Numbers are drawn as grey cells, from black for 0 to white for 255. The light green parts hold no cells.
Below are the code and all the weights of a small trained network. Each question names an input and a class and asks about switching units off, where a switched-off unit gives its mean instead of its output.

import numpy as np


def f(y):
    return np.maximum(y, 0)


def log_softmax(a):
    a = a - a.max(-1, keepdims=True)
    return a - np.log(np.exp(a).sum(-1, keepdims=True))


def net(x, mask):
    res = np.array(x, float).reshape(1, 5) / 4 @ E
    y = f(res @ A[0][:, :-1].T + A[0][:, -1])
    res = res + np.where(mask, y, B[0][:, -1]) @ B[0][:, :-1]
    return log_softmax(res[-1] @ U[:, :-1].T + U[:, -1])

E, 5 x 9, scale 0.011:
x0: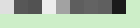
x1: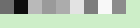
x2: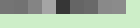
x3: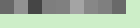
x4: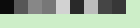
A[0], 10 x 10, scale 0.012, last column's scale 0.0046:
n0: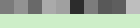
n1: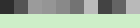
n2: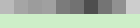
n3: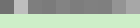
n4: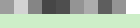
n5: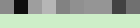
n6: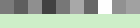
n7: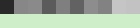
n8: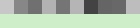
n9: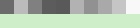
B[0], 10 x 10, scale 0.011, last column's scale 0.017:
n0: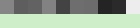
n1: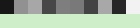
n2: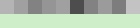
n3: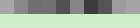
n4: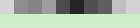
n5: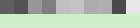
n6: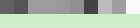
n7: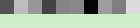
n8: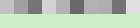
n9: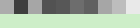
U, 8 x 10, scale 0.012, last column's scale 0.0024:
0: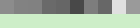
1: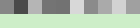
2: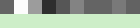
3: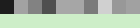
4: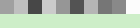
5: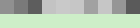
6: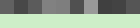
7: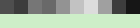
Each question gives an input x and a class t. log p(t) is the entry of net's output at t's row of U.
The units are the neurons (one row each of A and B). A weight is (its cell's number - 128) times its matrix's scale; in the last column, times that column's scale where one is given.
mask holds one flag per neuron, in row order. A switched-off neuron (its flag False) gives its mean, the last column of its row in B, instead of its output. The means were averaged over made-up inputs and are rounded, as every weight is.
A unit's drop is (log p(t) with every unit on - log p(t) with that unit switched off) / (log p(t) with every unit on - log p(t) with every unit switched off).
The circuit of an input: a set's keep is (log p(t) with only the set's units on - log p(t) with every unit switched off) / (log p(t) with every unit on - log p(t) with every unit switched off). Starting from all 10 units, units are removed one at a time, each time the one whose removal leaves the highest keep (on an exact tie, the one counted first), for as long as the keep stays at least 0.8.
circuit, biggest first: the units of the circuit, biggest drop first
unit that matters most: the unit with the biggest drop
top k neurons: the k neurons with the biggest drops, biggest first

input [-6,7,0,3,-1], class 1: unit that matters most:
n9
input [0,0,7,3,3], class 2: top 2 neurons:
n6, n5
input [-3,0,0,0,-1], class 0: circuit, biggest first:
n5, n1
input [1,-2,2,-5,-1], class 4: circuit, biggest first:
n9, n1
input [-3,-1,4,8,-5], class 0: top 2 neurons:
n4, n5
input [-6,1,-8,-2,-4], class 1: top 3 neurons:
n6, n0, n9
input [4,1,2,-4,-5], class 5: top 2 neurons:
n4, n0
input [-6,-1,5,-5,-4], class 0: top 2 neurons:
n4, n5
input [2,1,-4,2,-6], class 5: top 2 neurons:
n0, n8
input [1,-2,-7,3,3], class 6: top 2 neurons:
n7, n0
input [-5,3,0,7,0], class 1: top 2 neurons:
n9, n1
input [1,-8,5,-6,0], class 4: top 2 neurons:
n9, n1
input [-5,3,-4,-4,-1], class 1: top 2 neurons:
n1, n9
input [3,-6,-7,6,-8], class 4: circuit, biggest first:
n8
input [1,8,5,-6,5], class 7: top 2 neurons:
n5, n7
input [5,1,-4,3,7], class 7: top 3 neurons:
n5, n4, n1
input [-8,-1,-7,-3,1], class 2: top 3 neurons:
n7, n8, n2
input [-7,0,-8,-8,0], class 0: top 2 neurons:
n4, n5
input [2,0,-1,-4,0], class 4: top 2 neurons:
n1, n6
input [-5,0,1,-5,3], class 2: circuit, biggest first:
n5
